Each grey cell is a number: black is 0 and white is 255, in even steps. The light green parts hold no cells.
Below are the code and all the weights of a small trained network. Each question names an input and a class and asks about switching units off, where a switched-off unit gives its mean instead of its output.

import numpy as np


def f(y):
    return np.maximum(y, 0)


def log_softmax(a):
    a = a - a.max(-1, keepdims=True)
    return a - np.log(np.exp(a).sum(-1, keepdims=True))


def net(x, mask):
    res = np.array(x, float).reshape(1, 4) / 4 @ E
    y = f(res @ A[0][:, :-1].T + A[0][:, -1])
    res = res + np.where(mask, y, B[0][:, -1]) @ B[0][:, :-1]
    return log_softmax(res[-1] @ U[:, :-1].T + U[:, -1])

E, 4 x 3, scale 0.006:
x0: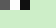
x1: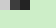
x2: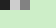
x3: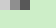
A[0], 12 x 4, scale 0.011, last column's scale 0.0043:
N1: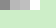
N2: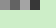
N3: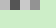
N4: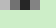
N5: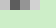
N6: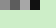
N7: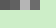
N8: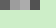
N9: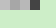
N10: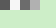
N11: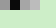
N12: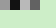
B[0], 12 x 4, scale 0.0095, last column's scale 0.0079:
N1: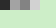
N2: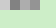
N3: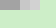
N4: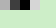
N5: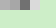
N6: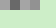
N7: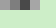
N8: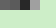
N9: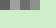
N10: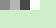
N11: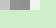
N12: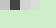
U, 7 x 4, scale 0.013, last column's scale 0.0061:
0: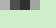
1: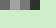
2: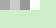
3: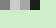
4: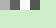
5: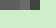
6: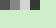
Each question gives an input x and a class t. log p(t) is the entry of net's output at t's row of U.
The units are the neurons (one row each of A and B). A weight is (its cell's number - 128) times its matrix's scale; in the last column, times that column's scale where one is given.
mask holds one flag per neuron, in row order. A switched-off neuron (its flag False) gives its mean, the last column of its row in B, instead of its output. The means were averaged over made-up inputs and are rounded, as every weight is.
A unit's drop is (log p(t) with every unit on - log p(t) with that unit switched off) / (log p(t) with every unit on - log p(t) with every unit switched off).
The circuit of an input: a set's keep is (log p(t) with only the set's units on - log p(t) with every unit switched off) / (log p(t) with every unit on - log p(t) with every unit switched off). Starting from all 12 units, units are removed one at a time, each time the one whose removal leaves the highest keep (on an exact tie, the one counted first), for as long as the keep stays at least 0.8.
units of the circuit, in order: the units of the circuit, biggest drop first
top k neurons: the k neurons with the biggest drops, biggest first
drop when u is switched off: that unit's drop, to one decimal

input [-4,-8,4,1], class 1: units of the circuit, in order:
(N8, N12, N1)
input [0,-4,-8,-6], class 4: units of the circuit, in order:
(N10, N12)
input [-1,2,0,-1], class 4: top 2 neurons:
(N10, N4)
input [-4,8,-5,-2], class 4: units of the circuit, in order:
(N12)
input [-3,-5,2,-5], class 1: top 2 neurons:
(N8, N7)
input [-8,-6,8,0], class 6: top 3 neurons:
(N1, N4, N5)
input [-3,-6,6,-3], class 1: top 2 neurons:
(N8, N12)
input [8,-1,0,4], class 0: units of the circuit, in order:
(N4, N3)
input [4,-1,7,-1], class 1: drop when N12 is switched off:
0.2
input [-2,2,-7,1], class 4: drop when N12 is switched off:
0.2
